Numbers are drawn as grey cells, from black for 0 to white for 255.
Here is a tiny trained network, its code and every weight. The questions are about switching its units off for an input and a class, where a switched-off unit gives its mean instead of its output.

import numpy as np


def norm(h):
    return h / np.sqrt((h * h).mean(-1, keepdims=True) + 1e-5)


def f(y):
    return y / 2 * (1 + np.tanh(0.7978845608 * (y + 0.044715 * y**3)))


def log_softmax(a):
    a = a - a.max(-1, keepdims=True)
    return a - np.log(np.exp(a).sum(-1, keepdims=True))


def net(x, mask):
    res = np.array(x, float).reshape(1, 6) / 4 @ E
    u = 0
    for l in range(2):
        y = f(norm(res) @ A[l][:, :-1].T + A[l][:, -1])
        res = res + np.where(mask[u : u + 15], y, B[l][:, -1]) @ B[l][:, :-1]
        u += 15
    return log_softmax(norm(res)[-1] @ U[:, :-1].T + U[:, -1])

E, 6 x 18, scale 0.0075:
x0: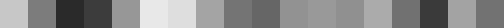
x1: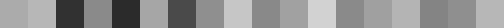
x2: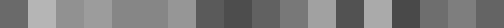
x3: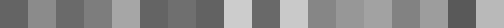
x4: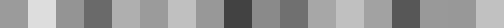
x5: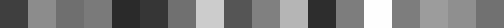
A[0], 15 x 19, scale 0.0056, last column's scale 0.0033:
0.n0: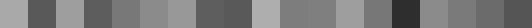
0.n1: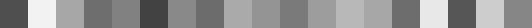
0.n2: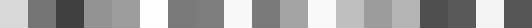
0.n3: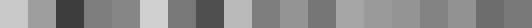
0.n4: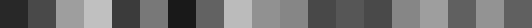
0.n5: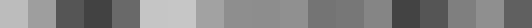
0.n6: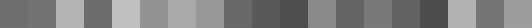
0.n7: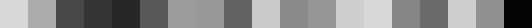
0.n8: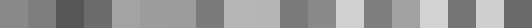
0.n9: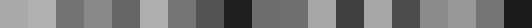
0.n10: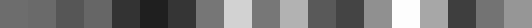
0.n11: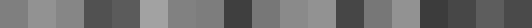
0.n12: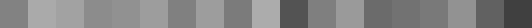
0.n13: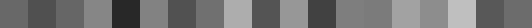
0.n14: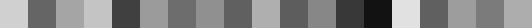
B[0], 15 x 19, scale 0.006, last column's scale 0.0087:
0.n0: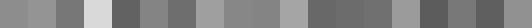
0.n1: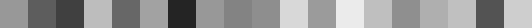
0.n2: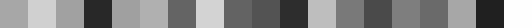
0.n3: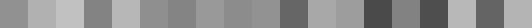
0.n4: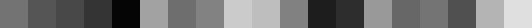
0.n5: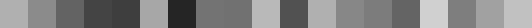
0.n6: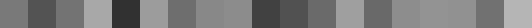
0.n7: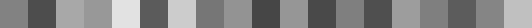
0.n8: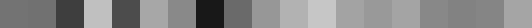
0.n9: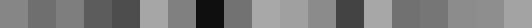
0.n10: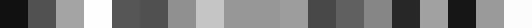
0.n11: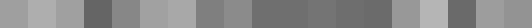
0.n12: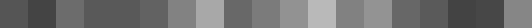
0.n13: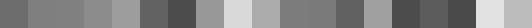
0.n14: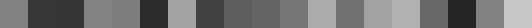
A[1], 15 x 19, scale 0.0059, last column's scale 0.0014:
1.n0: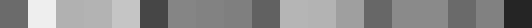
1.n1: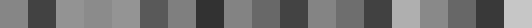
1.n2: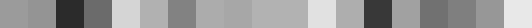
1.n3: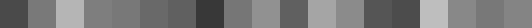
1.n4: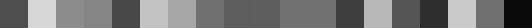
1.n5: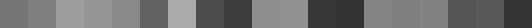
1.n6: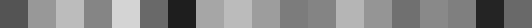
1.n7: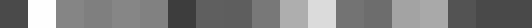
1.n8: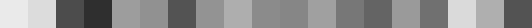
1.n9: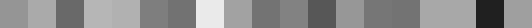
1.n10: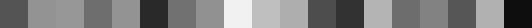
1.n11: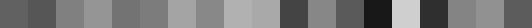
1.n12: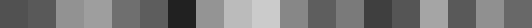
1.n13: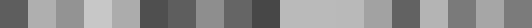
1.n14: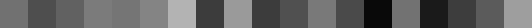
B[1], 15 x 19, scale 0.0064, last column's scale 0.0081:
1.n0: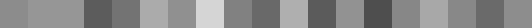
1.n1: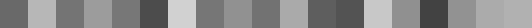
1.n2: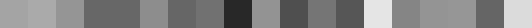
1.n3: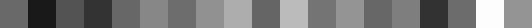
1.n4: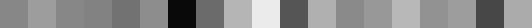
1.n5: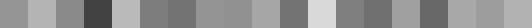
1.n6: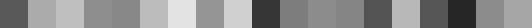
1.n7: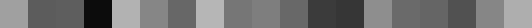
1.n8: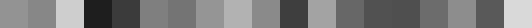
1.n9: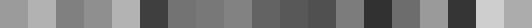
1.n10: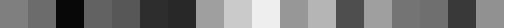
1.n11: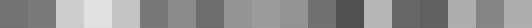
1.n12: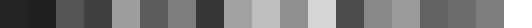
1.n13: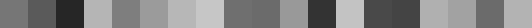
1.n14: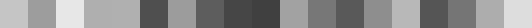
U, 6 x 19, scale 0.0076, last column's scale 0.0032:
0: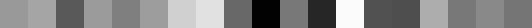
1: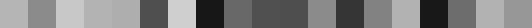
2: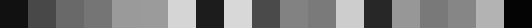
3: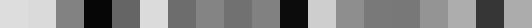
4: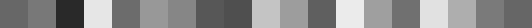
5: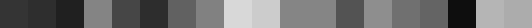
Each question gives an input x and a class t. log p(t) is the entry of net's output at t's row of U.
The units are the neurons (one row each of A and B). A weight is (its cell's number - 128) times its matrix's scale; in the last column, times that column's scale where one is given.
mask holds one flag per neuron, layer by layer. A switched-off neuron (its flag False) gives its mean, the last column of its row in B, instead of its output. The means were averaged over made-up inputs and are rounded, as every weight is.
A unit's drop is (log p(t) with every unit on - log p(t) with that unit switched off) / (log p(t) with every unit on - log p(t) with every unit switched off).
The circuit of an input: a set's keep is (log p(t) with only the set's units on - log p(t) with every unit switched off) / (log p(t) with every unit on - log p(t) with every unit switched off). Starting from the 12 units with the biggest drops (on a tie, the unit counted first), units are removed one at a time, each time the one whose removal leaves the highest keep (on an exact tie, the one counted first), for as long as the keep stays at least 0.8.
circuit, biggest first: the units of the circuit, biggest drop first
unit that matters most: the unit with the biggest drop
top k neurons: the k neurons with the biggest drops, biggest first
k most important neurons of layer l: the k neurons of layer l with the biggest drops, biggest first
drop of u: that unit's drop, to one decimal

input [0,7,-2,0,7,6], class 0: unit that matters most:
0.n7
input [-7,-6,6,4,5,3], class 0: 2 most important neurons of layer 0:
[0.n1, 0.n10]
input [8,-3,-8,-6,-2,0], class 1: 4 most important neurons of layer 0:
[0.n1, 0.n14, 0.n2, 0.n7]
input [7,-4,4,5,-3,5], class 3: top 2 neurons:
[0.n10, 0.n4]
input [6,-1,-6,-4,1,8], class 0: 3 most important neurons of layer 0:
[0.n10, 0.n4, 0.n7]
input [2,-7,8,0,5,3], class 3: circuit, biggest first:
[0.n10, 1.n4]
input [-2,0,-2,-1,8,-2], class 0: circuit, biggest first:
[1.n13, 0.n4]
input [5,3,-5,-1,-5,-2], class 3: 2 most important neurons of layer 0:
[0.n2, 0.n5]
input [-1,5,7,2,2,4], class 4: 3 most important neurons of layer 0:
[0.n2, 0.n9, 0.n3]
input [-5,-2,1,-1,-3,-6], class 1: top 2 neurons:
[1.n14, 0.n10]
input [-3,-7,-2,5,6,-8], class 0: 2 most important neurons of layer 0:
[0.n4, 0.n10]
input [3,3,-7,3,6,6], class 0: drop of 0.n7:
0.5
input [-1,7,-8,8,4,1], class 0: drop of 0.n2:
0.3
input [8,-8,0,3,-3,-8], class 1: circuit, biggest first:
[1.n14]
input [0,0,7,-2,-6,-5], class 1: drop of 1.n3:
0.0
